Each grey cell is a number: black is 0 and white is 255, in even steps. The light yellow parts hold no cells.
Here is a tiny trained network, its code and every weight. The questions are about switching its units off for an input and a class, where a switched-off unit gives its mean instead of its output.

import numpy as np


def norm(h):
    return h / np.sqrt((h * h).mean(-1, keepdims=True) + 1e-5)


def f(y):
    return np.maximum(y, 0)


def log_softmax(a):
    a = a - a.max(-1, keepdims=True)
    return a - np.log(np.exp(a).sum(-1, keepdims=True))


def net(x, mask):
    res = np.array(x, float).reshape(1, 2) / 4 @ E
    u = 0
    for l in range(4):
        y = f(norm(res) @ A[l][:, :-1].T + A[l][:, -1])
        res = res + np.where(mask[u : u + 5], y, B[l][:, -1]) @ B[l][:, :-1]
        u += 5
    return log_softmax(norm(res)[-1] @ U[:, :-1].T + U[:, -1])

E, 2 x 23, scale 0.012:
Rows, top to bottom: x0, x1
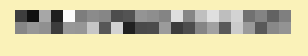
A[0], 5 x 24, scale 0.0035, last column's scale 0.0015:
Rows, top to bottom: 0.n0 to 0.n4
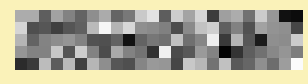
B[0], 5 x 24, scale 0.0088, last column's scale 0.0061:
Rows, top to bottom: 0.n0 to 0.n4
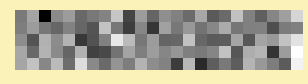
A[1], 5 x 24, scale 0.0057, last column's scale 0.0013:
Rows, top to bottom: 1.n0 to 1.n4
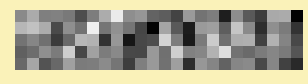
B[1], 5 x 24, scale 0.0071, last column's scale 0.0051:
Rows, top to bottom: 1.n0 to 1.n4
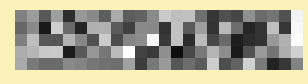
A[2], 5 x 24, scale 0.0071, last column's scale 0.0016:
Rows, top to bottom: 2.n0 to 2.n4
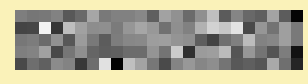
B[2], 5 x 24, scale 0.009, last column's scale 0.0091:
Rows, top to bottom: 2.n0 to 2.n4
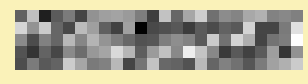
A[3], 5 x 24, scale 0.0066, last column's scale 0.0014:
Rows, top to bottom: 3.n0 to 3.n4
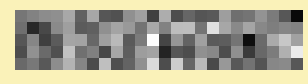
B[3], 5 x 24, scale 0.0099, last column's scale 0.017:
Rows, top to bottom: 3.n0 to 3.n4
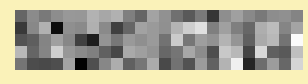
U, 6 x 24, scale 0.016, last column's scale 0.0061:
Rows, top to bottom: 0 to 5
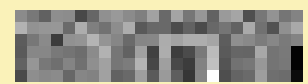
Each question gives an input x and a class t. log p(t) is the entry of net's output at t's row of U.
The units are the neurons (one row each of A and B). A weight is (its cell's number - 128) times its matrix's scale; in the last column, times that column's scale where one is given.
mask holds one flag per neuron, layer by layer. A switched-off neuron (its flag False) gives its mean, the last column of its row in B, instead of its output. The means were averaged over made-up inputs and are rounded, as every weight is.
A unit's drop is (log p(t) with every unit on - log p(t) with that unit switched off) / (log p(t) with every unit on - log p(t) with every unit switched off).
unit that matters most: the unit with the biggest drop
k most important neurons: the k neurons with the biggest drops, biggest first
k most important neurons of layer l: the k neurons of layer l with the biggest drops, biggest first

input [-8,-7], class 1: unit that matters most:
1.n2
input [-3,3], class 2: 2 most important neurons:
0.n3, 2.n3
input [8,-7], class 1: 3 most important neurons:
2.n1, 1.n1, 1.n2
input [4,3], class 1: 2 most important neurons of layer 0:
0.n2, 0.n0
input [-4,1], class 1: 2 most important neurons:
3.n2, 3.n4
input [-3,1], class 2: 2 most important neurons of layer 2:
2.n1, 2.n3
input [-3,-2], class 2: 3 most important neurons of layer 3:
3.n1, 3.n4, 3.n2
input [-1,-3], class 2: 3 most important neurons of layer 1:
1.n2, 1.n1, 1.n0
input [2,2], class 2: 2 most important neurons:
0.n2, 1.n0
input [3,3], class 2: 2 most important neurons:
0.n2, 1.n0
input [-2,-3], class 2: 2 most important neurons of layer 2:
2.n2, 2.n1
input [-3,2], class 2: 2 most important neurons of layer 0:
0.n3, 0.n4
